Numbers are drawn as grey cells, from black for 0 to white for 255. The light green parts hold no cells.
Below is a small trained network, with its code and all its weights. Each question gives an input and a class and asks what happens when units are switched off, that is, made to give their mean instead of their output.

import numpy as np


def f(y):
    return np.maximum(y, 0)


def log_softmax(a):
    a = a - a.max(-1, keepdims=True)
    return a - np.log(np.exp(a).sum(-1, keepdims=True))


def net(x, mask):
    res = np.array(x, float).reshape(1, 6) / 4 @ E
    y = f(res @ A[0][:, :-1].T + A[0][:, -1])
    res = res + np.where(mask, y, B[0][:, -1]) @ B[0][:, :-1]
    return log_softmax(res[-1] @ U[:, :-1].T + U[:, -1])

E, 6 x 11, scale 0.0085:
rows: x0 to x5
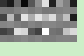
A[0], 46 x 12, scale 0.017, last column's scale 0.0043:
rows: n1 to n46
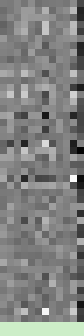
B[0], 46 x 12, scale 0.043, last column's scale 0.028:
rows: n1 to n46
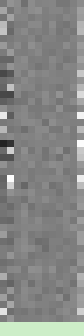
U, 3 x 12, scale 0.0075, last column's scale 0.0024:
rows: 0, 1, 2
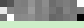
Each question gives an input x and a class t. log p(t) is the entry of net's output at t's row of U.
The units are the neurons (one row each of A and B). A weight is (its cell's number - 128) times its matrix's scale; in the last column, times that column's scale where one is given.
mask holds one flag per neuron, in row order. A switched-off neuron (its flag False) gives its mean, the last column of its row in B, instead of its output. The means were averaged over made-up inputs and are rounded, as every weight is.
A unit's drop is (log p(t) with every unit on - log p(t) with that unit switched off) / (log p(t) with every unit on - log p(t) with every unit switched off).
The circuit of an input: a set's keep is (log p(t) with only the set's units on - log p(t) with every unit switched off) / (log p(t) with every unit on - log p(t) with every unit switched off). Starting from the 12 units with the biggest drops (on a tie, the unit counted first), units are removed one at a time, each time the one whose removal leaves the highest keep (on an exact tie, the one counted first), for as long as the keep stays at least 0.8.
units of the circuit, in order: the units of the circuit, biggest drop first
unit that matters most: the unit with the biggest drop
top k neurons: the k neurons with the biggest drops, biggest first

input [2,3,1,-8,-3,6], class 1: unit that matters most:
n14
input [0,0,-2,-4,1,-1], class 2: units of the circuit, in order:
n17; n21
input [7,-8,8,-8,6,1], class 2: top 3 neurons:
n22; n27; n13
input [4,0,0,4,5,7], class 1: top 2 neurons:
n45; n14
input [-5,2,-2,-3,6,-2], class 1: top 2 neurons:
n45; n21
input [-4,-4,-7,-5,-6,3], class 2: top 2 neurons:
n26; n45
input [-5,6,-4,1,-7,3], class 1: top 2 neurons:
n17; n21
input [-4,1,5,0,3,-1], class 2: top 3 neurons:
n21; n22; n27
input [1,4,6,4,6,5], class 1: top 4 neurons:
n45; n26; n5; n4
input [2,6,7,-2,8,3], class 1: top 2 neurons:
n45; n5
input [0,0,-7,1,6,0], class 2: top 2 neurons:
n26; n17
